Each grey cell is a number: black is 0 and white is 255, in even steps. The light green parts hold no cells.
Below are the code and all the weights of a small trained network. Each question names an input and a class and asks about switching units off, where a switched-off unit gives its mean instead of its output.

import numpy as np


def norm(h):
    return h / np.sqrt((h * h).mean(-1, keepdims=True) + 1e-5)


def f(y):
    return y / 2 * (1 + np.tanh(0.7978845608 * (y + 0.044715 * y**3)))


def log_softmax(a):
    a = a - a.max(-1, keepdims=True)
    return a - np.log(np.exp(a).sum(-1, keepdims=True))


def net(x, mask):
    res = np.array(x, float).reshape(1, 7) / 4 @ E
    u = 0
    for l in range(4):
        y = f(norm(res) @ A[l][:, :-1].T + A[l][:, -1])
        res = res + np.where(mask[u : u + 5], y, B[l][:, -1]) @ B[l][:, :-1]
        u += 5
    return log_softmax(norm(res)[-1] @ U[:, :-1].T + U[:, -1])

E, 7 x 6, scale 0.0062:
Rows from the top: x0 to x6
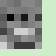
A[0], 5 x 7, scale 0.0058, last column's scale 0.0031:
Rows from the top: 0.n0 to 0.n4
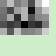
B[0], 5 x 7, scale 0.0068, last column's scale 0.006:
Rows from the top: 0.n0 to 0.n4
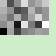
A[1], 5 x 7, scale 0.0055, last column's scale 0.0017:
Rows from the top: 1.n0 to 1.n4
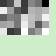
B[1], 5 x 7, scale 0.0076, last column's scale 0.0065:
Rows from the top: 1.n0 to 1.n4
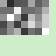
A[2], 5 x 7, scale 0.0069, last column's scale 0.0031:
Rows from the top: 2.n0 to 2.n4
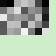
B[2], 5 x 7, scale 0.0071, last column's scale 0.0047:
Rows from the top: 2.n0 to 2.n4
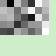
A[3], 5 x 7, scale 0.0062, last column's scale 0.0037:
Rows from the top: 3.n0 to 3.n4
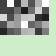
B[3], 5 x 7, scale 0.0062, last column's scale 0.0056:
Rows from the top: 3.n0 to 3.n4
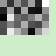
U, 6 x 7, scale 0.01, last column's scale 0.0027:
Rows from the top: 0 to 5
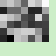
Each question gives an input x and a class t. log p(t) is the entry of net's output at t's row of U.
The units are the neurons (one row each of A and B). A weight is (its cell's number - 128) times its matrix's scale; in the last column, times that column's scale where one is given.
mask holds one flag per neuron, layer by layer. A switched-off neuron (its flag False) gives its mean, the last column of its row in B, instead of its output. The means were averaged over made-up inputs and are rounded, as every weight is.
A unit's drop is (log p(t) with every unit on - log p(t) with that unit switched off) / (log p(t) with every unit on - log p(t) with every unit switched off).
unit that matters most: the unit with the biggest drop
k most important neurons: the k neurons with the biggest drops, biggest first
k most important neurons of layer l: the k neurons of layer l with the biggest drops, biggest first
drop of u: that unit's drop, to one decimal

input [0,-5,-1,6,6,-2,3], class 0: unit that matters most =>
1.n2
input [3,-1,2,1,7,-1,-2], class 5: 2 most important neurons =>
2.n0; 0.n3
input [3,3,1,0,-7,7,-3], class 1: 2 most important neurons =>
0.n3; 1.n2
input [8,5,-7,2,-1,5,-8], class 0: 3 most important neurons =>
1.n2; 0.n3; 2.n3
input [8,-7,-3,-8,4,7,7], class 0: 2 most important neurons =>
1.n4; 2.n1
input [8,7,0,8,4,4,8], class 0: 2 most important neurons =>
0.n2; 1.n4
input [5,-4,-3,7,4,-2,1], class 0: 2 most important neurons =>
1.n2; 0.n3
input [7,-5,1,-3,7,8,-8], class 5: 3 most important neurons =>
2.n0; 0.n3; 2.n4
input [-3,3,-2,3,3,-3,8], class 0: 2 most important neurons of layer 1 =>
1.n4; 1.n1
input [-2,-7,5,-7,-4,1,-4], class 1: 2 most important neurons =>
0.n3; 3.n4
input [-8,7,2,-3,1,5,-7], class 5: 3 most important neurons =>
2.n0; 0.n3; 1.n4
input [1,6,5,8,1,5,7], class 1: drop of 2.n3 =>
0.2
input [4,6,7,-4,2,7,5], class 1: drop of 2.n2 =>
0.1
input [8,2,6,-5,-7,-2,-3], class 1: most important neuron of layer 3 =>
3.n4
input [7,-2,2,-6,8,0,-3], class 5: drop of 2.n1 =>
0.0
